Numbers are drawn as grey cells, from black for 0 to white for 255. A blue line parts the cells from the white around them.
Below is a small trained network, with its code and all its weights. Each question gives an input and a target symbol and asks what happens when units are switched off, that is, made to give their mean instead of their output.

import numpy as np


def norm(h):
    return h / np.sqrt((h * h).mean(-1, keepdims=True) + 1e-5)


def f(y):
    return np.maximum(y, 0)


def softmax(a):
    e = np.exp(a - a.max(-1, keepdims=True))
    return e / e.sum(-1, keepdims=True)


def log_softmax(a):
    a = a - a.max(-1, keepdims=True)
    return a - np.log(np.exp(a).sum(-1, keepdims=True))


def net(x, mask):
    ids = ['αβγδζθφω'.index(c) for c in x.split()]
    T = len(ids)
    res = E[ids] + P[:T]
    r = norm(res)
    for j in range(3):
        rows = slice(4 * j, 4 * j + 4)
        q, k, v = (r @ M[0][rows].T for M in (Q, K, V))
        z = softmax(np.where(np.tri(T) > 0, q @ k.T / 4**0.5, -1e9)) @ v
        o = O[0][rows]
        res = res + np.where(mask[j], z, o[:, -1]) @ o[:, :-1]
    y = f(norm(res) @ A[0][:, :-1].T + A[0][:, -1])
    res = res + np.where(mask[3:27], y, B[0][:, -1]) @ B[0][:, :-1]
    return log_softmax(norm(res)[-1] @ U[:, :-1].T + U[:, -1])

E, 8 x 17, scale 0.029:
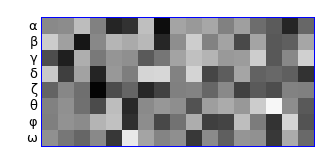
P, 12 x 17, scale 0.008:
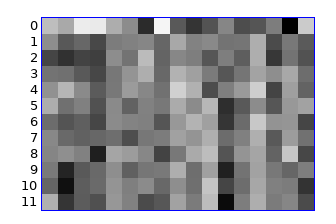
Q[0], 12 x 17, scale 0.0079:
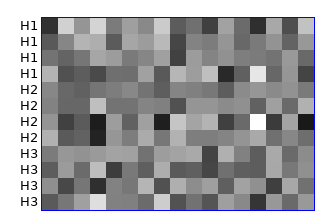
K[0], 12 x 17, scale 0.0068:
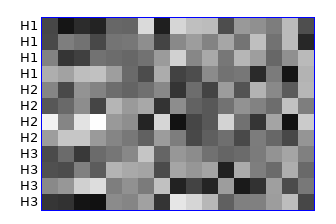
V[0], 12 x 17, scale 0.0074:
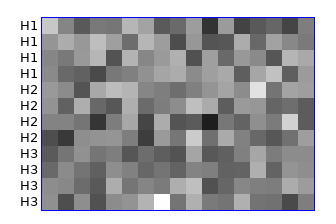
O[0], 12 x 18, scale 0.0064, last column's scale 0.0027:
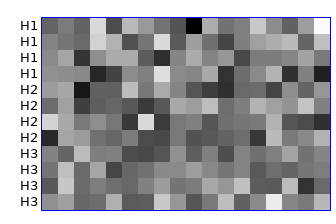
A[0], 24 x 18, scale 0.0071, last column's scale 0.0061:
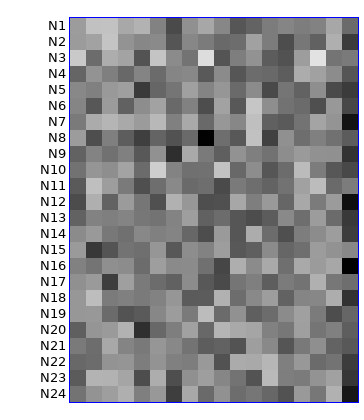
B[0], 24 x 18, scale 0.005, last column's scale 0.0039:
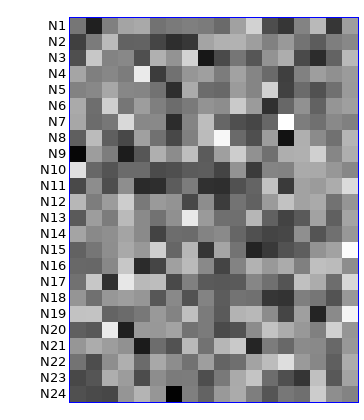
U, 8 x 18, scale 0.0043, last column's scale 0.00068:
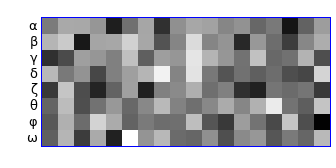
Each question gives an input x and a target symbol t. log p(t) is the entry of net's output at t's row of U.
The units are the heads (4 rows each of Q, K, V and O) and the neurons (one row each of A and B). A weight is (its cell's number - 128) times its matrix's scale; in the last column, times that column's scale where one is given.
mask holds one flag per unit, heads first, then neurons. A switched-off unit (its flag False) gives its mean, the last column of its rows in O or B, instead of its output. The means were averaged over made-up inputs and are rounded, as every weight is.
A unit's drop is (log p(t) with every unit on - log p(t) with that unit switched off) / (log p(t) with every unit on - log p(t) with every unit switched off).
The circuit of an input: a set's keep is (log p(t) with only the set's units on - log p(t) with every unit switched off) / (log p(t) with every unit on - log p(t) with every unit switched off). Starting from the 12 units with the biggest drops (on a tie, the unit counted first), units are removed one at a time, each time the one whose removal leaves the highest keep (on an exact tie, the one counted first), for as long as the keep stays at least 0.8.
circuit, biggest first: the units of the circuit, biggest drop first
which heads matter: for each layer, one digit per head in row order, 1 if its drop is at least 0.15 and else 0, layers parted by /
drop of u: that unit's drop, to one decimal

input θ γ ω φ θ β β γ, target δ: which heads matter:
110
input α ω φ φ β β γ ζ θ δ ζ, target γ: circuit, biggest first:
H2
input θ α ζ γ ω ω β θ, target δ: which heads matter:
110
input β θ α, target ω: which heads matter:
110
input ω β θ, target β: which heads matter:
100
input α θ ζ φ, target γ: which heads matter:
010
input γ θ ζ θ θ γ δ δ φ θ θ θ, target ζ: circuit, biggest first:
H2, H1
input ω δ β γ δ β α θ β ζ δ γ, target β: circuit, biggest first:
H1, H2
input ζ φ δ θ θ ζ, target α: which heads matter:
110
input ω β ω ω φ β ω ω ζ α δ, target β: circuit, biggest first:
H1, H3
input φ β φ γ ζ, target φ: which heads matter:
100
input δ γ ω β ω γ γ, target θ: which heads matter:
001
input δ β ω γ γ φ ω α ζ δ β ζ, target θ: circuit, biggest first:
H3, H1
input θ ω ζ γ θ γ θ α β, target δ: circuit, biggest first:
H1
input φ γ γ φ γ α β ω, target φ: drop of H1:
0.7
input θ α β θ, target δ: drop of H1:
0.5
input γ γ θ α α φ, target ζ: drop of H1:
0.3
